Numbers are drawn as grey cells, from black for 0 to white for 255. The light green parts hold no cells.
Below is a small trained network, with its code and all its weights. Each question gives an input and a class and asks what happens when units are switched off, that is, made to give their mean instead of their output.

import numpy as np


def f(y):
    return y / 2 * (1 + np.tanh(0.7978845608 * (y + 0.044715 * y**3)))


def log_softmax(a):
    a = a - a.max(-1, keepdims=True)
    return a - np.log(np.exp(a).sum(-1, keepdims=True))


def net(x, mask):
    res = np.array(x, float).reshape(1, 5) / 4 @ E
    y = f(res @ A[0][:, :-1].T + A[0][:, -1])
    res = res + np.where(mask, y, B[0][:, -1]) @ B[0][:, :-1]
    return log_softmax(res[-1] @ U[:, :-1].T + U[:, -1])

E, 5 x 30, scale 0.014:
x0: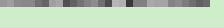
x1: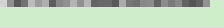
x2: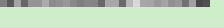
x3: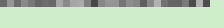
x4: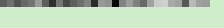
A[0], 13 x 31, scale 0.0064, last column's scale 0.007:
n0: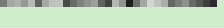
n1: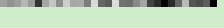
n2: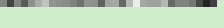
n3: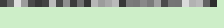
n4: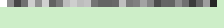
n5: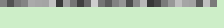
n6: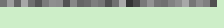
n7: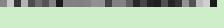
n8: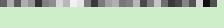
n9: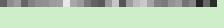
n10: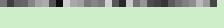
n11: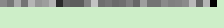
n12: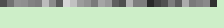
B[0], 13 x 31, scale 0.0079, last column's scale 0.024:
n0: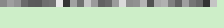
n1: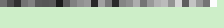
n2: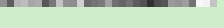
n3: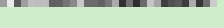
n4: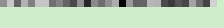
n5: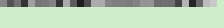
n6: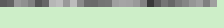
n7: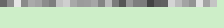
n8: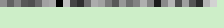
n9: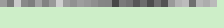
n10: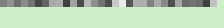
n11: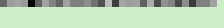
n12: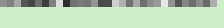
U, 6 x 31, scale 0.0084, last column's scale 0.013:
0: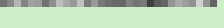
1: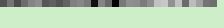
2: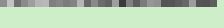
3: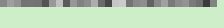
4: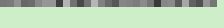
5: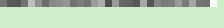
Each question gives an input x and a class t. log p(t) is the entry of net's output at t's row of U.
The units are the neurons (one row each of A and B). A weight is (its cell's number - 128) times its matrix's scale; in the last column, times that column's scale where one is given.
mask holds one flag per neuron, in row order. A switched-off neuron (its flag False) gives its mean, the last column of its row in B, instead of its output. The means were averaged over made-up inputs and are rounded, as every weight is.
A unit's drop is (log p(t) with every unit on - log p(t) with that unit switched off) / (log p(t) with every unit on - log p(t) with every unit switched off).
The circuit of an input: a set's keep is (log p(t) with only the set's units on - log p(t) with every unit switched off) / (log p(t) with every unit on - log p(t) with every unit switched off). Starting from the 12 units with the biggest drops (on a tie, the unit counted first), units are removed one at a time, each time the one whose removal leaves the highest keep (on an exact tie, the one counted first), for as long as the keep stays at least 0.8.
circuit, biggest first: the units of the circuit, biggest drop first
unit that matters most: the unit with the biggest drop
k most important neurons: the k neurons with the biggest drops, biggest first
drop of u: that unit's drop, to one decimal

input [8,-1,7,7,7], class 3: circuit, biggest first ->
n1
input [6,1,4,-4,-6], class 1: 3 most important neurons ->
n1, n10, n12
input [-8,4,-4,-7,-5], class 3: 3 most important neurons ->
n10, n12, n8
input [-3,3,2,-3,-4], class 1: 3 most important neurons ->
n1, n8, n3
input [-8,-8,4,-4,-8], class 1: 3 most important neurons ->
n1, n4, n0
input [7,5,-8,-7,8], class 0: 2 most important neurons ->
n1, n6
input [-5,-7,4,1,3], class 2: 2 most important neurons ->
n3, n1
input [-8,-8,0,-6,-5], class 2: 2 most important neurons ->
n3, n0
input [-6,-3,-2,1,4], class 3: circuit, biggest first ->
n1, n10
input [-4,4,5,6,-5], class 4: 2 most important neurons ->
n8, n7
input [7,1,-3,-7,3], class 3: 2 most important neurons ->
n8, n0
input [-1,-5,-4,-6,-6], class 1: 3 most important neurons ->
n1, n8, n4
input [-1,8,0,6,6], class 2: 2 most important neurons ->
n1, n4
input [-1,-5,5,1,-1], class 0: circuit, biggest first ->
n2
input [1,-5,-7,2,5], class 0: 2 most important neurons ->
n1, n7
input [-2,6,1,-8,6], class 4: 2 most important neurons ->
n1, n3
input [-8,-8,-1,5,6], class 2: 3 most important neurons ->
n3, n1, n0
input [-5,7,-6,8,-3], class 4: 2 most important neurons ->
n8, n3
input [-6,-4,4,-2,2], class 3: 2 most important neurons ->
n10, n1
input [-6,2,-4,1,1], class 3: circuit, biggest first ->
n10
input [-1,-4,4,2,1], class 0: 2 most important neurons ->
n4, n1
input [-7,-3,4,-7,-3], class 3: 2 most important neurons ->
n10, n12
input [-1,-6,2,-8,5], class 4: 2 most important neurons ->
n1, n4
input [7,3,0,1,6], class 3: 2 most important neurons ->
n1, n0
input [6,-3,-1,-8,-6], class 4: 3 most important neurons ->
n5, n11, n10
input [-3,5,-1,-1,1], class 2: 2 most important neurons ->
n1, n4
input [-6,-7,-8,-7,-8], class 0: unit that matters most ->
n7
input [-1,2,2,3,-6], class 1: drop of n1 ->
1.2
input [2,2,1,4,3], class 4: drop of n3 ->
0.1
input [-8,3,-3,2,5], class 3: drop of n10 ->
0.3
